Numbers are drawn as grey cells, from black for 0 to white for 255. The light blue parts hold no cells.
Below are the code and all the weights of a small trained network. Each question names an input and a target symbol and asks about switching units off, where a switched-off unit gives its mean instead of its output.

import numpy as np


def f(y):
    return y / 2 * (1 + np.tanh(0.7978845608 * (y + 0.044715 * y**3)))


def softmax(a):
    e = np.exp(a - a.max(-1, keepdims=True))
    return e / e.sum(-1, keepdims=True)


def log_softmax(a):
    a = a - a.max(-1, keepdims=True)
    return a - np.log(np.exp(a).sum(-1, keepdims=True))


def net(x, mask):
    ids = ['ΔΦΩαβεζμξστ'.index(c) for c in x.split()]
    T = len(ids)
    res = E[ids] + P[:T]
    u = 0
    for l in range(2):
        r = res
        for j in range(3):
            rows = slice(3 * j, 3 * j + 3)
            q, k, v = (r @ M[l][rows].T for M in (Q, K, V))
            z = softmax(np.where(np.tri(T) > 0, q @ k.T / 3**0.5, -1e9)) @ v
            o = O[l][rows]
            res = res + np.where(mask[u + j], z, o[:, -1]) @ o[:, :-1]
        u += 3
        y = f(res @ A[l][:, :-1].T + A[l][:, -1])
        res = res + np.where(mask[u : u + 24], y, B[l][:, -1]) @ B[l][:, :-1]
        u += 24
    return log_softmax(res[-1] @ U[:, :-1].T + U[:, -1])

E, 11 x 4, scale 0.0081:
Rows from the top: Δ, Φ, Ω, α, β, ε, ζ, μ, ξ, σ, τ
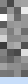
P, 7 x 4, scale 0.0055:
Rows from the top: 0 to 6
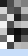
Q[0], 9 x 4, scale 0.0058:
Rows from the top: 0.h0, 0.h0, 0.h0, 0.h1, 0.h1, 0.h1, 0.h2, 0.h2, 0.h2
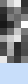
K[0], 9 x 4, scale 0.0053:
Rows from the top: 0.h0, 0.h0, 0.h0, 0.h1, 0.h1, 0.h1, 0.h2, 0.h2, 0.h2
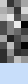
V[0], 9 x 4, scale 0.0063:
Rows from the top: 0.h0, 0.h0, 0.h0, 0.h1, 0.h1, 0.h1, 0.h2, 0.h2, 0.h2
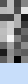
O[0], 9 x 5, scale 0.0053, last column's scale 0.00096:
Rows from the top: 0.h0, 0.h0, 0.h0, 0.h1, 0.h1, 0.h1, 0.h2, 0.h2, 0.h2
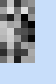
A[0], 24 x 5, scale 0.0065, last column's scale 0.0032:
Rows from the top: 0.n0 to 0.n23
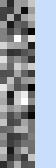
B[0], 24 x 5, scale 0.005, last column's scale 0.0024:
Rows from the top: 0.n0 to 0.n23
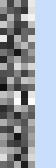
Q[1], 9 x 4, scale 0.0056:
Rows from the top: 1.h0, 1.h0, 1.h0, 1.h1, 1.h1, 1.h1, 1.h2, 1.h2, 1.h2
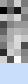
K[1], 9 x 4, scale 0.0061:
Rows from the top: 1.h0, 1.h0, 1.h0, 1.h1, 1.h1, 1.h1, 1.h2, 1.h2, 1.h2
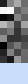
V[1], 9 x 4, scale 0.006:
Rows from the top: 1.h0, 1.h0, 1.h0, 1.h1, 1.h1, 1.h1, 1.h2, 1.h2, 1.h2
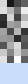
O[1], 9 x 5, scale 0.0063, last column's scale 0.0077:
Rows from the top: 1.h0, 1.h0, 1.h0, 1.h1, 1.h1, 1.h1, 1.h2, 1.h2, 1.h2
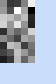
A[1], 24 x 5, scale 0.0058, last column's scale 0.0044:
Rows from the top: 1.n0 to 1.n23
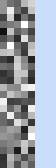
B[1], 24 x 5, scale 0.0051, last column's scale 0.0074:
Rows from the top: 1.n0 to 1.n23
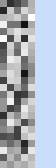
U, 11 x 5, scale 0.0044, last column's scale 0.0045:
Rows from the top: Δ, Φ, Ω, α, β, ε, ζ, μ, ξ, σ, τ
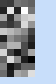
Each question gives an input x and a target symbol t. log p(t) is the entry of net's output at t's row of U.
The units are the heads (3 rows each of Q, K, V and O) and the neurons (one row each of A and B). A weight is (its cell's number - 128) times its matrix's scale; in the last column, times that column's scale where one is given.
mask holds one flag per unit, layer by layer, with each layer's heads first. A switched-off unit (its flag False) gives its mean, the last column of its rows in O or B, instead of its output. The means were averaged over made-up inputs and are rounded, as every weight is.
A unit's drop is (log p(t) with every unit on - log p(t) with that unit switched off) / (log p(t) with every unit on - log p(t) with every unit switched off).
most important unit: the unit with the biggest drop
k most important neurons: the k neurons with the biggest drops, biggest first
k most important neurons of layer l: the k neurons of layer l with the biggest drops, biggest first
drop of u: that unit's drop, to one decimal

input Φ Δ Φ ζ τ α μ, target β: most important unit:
1.h0
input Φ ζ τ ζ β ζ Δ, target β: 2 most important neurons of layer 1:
[1.n17; 1.n9]
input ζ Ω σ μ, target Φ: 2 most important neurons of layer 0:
[0.n13; 0.n21]
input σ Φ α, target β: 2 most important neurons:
[1.n12; 1.n3]
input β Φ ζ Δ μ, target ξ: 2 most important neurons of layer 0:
[0.n13; 0.n14]
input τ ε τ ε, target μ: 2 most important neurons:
[0.n1; 0.n22]
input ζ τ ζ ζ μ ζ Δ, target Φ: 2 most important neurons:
[0.n13; 1.n14]
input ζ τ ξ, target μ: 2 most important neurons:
[0.n14; 0.n13]
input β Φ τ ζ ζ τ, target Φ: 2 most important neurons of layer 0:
[0.n5; 0.n9]
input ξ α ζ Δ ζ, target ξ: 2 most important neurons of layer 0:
[0.n13; 0.n14]
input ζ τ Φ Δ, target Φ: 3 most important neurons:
[0.n13; 1.n14; 0.n21]
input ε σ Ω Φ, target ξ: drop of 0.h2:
0.3
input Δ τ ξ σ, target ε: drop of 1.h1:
0.2
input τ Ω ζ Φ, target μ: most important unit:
0.h0
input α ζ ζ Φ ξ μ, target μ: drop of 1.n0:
0.2
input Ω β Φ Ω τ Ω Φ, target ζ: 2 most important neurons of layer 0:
[0.n6; 0.n15]
